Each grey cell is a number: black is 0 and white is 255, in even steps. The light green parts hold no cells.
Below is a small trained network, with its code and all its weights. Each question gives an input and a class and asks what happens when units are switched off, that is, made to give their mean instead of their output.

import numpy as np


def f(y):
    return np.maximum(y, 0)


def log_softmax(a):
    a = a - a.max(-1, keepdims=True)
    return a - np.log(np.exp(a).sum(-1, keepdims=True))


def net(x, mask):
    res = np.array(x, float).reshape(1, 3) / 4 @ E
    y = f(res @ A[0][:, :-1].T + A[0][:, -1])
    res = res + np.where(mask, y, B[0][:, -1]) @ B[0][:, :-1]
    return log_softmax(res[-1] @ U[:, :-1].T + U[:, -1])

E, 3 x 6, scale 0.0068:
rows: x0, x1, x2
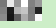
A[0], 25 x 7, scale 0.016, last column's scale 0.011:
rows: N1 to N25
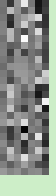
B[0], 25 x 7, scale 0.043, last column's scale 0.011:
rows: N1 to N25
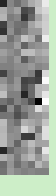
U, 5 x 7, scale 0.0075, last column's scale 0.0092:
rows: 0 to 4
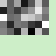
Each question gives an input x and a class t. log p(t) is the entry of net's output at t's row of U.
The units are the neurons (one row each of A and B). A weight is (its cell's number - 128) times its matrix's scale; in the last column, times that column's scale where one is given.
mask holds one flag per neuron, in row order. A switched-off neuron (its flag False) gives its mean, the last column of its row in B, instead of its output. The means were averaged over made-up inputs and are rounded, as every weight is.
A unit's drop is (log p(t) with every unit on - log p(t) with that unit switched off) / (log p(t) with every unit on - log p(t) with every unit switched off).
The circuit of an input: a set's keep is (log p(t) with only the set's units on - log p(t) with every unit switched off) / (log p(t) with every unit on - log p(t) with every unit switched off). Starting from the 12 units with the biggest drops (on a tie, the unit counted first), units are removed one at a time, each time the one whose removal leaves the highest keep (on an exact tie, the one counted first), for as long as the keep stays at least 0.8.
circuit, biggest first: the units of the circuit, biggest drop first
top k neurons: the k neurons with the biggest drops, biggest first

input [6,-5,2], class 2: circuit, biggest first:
N6
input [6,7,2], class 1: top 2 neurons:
N1; N4
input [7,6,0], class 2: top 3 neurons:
N6; N18; N23
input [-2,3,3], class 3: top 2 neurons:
N14; N2
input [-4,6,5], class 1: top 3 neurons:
N1; N4; N14
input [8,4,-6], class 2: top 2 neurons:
N6; N18
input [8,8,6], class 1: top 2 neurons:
N1; N4
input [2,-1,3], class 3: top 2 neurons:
N14; N2
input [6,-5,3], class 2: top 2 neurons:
N6; N1
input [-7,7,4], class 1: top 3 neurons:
N4; N1; N6
